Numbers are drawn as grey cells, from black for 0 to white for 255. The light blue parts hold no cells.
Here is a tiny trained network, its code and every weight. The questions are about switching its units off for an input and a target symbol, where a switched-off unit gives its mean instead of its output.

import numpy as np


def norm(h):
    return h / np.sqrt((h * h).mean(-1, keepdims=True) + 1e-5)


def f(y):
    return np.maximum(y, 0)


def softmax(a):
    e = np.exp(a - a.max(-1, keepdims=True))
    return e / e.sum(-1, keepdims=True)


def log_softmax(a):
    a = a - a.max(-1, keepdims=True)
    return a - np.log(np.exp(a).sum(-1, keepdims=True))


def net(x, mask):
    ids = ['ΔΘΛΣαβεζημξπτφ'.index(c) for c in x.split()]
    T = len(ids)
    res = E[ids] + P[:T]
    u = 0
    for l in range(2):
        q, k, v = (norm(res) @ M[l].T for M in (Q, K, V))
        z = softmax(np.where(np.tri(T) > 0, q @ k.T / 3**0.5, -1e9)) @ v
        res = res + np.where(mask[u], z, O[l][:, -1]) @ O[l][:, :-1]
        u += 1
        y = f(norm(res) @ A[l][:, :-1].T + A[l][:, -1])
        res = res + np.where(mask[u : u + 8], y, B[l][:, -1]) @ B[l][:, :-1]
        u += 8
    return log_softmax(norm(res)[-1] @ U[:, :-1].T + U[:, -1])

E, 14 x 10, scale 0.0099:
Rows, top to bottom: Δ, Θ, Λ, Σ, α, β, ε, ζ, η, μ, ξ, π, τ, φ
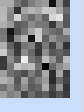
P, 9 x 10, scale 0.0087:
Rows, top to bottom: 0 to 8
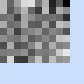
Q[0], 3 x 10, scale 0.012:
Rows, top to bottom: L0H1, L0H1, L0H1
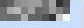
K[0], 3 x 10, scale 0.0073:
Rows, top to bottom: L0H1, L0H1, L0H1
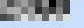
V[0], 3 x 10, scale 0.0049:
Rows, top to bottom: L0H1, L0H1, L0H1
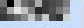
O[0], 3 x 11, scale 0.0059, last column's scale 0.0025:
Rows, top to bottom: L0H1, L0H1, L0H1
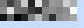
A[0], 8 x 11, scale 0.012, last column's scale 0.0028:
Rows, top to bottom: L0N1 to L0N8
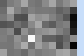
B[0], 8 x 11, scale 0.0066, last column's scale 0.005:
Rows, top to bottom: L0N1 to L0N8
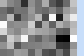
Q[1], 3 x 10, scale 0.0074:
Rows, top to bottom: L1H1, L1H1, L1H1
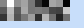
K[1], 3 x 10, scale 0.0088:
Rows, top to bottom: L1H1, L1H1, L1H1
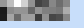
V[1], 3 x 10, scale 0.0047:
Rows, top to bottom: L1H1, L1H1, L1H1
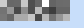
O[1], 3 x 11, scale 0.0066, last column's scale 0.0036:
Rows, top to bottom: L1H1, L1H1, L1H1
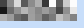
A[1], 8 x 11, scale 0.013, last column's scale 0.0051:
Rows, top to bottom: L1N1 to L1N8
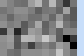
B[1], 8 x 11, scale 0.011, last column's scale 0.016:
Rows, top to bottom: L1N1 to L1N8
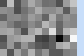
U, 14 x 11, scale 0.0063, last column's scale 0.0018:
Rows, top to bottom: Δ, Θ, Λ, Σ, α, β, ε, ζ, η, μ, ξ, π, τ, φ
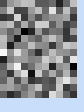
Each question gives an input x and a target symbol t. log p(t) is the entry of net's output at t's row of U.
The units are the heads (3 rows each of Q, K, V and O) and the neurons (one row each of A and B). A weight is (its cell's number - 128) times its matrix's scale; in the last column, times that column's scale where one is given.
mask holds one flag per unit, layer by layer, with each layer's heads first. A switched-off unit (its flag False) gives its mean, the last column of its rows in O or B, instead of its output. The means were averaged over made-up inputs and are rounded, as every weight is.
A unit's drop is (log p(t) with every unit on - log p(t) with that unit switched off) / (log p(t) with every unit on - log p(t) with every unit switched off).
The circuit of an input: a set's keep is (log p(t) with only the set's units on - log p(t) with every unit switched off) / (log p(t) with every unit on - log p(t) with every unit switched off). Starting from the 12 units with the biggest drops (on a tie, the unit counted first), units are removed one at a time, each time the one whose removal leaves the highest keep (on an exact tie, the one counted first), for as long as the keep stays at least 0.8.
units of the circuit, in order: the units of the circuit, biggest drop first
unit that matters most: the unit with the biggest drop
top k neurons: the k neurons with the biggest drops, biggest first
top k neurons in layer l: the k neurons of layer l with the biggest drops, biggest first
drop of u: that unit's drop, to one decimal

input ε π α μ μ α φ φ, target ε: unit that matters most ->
L0H1
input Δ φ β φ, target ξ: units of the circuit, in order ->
[L0H1; L1N6; L1N5; L1N1]
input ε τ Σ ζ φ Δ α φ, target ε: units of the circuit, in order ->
[L0H1; L0N4; L1N6; L1N5]
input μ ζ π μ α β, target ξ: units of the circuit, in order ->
[L1N6; L1N5; L1N1]
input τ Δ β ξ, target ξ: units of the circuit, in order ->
[L0H1; L1N6; L1H1; L1N5]
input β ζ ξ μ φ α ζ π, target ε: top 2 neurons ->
[L0N4; L1N6]
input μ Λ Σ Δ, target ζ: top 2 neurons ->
[L1N6; L0N6]
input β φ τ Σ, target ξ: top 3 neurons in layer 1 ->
[L1N6; L1N1; L1N5]
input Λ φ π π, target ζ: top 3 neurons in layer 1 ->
[L1N6; L1N1; L1N5]
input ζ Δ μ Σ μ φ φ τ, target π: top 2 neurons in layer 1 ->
[L1N6; L1N7]
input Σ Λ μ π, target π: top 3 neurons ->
[L0N6; L1N6; L1N7]
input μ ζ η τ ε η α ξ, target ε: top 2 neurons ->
[L0N4; L1N6]
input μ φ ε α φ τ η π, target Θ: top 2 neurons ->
[L0N6; L1N6]
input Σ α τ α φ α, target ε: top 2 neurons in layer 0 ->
[L0N4; L0N3]
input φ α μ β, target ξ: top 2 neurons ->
[L1N6; L1N5]
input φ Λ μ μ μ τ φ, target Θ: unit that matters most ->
L0N6
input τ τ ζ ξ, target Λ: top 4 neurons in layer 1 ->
[L1N6; L1N5; L1N1; L1N3]
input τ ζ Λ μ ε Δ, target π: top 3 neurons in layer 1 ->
[L1N6; L1N7; L1N5]
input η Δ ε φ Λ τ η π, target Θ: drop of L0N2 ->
0.0
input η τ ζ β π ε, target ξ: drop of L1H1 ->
0.2
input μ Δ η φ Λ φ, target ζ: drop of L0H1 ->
1.3
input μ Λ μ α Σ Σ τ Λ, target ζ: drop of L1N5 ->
0.1
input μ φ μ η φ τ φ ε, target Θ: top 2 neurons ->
[L1N5; L1N6]
